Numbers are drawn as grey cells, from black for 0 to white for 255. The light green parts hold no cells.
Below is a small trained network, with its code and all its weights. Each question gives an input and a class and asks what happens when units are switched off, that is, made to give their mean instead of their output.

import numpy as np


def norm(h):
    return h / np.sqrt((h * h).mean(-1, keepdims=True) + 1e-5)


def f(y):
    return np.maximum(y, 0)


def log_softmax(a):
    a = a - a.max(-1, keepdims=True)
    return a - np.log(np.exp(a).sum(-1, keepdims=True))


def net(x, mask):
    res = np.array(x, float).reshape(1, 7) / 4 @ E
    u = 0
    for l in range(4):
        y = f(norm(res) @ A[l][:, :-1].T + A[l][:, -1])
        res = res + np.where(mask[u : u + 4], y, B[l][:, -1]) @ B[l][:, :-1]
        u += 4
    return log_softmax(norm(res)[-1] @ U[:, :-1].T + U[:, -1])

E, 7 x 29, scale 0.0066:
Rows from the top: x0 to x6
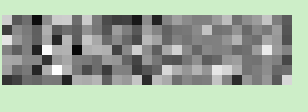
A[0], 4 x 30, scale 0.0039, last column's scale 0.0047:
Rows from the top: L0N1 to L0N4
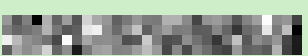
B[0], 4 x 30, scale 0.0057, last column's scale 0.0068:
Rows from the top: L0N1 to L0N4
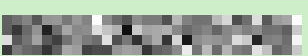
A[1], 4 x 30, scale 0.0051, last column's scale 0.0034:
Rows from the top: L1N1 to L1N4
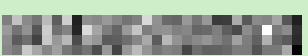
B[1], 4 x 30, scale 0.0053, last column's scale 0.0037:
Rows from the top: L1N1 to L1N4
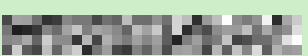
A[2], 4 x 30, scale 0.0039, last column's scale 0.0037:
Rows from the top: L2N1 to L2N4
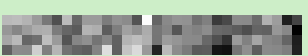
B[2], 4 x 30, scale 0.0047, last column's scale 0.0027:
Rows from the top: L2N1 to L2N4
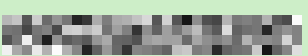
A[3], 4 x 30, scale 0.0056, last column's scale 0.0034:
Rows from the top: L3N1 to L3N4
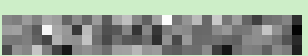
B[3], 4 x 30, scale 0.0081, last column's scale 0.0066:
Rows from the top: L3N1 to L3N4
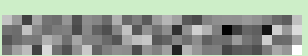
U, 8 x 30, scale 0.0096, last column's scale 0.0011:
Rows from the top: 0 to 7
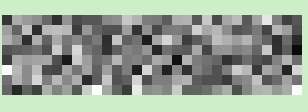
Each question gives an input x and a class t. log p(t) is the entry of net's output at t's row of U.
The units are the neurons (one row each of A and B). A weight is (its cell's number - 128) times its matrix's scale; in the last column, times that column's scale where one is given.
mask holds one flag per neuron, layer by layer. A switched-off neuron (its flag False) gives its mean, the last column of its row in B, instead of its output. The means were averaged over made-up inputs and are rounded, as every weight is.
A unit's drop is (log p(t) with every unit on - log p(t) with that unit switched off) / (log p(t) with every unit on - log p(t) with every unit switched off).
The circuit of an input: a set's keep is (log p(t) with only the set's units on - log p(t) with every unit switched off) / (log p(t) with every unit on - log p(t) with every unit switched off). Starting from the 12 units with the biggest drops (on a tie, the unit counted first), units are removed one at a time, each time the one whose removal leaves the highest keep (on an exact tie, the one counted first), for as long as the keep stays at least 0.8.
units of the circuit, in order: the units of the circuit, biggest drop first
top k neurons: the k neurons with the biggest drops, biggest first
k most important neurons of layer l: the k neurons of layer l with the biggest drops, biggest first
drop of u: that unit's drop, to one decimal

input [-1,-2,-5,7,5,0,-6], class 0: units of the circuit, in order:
[L1N1]
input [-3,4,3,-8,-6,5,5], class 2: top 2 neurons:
[L3N1, L3N2]
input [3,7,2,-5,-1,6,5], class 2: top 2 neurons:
[L3N1, L3N4]
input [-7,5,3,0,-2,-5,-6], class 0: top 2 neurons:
[L0N4, L1N1]
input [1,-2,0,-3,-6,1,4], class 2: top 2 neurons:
[L3N1, L0N1]
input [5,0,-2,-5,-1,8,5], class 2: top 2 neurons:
[L3N1, L3N4]
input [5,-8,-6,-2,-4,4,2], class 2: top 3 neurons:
[L3N1, L0N4, L3N4]
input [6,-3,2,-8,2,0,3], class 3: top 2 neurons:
[L3N3, L0N3]
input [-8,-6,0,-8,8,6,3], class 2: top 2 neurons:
[L3N1, L3N2]
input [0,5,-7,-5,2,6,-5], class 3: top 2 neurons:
[L3N3, L0N3]
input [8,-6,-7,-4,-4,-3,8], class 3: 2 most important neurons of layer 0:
[L0N1, L0N3]
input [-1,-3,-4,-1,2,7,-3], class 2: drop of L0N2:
0.0
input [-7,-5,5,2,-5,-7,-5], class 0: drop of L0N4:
0.4
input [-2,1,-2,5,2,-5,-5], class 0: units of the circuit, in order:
[L0N4]
